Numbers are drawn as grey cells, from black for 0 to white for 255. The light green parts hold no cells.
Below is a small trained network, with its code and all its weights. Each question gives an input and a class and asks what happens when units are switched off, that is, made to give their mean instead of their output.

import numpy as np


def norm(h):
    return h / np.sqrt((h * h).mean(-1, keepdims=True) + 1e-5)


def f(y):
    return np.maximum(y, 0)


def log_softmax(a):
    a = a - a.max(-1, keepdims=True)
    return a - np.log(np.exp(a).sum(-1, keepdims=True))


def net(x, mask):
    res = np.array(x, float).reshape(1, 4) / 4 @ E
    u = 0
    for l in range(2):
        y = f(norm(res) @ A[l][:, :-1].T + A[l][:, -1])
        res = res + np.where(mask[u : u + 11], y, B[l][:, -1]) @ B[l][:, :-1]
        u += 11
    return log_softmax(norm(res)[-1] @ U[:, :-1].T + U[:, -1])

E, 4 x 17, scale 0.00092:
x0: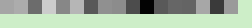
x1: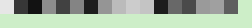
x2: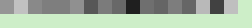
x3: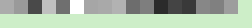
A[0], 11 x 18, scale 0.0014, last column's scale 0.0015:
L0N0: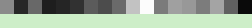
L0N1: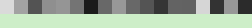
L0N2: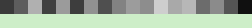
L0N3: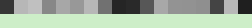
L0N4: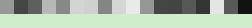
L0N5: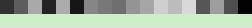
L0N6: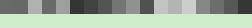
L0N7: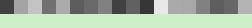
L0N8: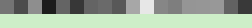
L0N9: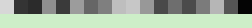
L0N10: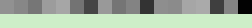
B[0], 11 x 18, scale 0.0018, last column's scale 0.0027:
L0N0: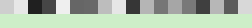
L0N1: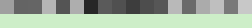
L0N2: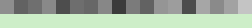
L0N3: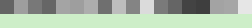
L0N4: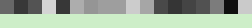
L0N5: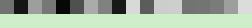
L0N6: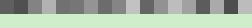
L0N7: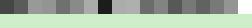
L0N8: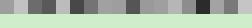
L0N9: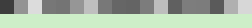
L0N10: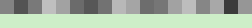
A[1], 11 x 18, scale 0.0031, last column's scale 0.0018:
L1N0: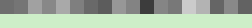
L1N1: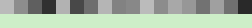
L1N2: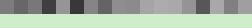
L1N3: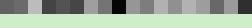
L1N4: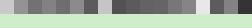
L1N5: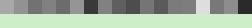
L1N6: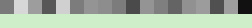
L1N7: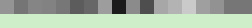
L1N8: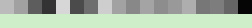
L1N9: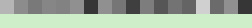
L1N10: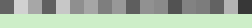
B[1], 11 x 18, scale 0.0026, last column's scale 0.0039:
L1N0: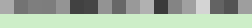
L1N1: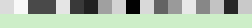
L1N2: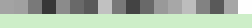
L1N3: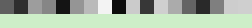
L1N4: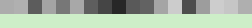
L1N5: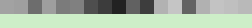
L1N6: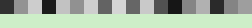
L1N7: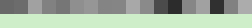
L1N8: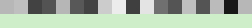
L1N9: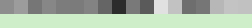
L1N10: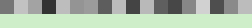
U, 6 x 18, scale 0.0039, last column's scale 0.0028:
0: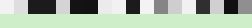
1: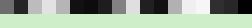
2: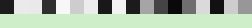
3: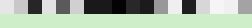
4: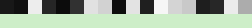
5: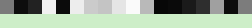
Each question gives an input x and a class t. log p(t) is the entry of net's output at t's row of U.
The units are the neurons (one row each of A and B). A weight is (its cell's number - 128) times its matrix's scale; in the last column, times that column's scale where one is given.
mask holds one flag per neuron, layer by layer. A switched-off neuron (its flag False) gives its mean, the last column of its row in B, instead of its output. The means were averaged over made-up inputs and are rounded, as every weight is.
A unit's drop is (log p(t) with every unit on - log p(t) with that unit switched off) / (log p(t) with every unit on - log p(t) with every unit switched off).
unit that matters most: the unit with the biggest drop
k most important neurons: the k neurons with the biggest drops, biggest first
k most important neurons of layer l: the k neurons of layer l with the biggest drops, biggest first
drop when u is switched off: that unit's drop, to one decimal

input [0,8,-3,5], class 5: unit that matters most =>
L0N4
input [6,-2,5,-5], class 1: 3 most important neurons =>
L0N10, L1N0, L0N0
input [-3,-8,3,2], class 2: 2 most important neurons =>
L0N3, L1N10
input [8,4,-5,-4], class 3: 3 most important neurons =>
L0N1, L0N7, L0N5
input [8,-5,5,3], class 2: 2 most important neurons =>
L0N3, L1N6
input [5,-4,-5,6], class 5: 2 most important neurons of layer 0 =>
L0N4, L0N9
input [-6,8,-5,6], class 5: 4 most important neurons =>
L0N4, L0N9, L1N2, L1N8
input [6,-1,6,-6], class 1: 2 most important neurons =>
L1N0, L0N7
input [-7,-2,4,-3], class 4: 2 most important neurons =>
L0N5, L1N3
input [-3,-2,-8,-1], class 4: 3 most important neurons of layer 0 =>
L0N5, L0N2, L0N3
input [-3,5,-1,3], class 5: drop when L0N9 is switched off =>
0.3
